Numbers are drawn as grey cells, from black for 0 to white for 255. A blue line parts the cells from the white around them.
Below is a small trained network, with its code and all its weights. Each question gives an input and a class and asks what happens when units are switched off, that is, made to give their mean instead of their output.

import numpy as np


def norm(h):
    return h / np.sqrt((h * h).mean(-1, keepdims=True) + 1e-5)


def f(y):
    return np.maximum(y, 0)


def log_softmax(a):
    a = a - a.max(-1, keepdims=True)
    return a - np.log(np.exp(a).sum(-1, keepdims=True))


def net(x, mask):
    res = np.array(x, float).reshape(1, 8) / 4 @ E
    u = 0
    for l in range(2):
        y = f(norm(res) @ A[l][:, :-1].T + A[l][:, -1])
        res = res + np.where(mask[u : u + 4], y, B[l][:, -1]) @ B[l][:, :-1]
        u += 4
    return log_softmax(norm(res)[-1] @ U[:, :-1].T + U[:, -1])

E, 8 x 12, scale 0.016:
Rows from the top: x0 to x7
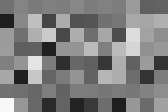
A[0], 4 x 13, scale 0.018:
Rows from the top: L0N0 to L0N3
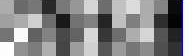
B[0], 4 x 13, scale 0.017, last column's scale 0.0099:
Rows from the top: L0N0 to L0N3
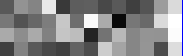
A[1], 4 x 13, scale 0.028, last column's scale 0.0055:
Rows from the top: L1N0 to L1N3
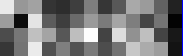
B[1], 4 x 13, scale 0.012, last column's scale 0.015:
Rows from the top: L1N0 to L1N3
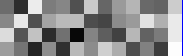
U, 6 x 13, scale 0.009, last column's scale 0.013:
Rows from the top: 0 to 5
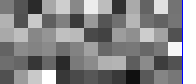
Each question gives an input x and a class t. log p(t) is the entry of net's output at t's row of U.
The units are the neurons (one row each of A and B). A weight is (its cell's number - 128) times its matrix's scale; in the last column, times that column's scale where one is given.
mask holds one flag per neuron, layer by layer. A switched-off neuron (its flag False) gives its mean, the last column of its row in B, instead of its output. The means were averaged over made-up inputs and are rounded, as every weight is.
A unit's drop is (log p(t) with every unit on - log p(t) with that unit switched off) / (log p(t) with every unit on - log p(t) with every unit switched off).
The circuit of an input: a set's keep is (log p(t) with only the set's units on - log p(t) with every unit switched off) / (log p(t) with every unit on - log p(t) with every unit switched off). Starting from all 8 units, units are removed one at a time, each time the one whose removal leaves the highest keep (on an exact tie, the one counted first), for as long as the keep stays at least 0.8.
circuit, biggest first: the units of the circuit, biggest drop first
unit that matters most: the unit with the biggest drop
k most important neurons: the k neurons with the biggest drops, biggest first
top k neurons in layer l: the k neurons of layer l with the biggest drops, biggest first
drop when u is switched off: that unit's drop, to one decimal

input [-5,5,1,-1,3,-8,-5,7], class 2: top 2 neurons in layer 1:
L1N2, L1N3
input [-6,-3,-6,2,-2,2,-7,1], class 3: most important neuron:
L0N1
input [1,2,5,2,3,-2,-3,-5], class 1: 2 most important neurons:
L1N2, L0N3
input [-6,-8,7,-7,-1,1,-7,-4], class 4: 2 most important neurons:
L0N3, L0N0
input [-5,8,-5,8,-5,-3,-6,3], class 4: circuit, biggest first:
L0N1, L1N3
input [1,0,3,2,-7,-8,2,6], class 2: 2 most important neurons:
L0N2, L0N1
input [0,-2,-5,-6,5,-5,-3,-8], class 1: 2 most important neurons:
L1N2, L0N0
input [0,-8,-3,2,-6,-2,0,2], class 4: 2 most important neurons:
L0N1, L0N3
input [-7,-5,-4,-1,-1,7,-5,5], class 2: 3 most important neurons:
L1N1, L1N2, L0N1
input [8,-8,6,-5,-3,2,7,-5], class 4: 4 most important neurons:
L0N3, L0N1, L0N0, L1N0
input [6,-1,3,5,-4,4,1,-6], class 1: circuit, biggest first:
L1N2, L0N1
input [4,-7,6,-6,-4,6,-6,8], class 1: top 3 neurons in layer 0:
L0N1, L0N0, L0N2
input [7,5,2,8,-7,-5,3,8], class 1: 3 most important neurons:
L0N1, L1N0, L1N1
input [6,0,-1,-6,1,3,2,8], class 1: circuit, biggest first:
L1N0
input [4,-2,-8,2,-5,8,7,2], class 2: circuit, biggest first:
L0N1, L1N1
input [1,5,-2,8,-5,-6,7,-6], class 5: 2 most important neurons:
L0N0, L0N1
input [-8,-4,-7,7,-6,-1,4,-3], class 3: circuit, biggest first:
L0N1, L0N0
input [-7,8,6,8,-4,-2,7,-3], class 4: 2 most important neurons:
L1N3, L0N1
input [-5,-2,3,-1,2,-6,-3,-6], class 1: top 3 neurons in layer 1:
L1N2, L1N1, L1N3
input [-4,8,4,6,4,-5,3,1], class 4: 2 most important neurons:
L1N3, L1N1
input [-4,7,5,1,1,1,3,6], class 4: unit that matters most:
L1N3
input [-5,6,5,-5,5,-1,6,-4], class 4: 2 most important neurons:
L1N3, L0N0
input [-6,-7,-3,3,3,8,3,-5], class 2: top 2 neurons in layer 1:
L1N1, L1N3
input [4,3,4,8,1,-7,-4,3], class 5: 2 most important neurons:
L0N0, L1N1
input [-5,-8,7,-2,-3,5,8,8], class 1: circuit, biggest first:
L1N0, L0N1
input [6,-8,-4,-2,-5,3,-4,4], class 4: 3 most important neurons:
L0N1, L0N3, L1N2
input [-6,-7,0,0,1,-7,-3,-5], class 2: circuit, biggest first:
L0N2
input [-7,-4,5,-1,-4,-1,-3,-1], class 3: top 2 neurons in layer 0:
L0N1, L0N3
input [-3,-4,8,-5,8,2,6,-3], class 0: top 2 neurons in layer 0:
L0N1, L0N0
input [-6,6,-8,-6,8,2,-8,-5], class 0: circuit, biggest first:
L0N1, L0N0
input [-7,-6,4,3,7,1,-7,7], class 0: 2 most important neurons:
L0N1, L1N2
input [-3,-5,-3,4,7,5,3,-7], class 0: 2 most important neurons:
L0N1, L1N1
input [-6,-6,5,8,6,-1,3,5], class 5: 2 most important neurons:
L0N0, L1N3
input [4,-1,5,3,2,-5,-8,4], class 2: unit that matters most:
L0N2
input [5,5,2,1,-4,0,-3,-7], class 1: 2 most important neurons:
L1N2, L0N1
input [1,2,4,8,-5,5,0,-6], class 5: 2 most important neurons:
L0N0, L0N1
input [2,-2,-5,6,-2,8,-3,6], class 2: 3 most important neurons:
L1N1, L0N1, L1N2
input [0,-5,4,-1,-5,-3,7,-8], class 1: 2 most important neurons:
L1N2, L0N1
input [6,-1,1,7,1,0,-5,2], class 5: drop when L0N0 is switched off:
0.7
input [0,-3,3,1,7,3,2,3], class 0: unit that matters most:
L0N1
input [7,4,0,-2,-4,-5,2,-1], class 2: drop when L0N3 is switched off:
0.1
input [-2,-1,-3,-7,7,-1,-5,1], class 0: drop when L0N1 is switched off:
0.8
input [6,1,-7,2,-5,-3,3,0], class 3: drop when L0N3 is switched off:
-0.5
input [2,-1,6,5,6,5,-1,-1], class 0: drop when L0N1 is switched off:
1.1
